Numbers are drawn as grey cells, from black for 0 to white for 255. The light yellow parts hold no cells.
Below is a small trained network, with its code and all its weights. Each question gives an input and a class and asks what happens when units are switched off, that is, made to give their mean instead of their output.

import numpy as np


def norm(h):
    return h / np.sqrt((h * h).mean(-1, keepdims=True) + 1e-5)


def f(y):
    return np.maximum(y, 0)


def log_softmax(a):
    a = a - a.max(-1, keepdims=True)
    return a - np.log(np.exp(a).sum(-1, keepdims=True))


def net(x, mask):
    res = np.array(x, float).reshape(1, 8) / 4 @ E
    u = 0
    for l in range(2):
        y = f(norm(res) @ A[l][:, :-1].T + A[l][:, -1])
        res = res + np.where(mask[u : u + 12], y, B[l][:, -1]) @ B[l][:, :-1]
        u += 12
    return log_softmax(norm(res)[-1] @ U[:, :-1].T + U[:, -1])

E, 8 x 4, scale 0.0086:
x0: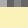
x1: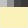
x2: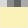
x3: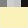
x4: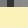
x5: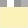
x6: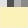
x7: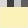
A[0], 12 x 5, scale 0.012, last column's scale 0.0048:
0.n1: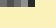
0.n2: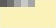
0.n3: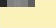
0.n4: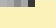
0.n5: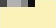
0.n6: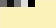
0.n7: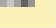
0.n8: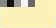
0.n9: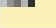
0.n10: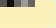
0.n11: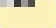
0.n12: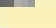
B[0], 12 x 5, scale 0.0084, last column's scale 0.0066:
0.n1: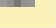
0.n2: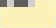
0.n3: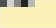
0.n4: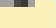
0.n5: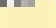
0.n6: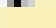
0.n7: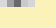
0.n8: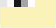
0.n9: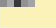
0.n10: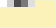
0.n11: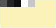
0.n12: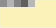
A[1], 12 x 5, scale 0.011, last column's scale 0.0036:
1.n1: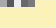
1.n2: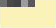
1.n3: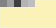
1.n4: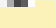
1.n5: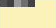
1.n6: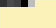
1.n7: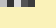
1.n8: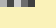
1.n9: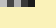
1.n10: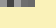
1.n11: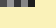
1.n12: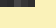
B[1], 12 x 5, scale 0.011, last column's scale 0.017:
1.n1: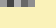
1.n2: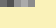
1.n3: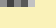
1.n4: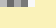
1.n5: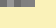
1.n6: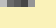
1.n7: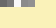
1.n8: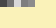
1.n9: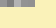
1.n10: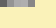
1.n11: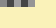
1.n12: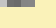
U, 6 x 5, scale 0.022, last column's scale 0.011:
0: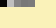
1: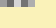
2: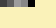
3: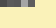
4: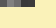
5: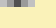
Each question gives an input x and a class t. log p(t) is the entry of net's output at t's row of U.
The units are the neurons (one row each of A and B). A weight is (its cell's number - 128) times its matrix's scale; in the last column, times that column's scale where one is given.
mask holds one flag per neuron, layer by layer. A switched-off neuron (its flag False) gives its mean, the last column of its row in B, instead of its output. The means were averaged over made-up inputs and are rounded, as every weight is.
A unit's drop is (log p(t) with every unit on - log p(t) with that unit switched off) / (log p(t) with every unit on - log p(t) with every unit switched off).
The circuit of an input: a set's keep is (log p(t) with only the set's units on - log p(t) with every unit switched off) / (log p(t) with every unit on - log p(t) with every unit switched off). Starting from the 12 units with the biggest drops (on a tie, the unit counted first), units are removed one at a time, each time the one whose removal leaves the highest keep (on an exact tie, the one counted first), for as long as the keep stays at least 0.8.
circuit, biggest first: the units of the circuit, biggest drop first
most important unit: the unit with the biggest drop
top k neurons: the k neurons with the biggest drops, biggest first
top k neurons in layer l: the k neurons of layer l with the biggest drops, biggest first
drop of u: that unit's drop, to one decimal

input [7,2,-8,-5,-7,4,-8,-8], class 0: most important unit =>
1.n4
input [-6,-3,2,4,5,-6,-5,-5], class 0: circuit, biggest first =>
(1.n4; 0.n6)
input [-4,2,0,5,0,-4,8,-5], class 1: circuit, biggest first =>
(0.n8; 0.n6)
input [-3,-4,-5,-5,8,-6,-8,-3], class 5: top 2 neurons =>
(0.n10; 0.n6)
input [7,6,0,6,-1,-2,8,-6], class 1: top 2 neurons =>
(0.n8; 0.n6)
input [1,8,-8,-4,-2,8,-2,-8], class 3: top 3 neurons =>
(0.n11; 0.n8; 0.n10)
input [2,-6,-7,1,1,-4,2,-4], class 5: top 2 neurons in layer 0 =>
(0.n10; 0.n6)
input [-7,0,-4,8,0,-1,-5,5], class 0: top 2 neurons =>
(1.n4; 0.n5)
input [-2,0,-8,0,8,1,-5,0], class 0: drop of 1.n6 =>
-0.1
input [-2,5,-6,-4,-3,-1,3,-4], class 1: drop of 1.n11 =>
0.2
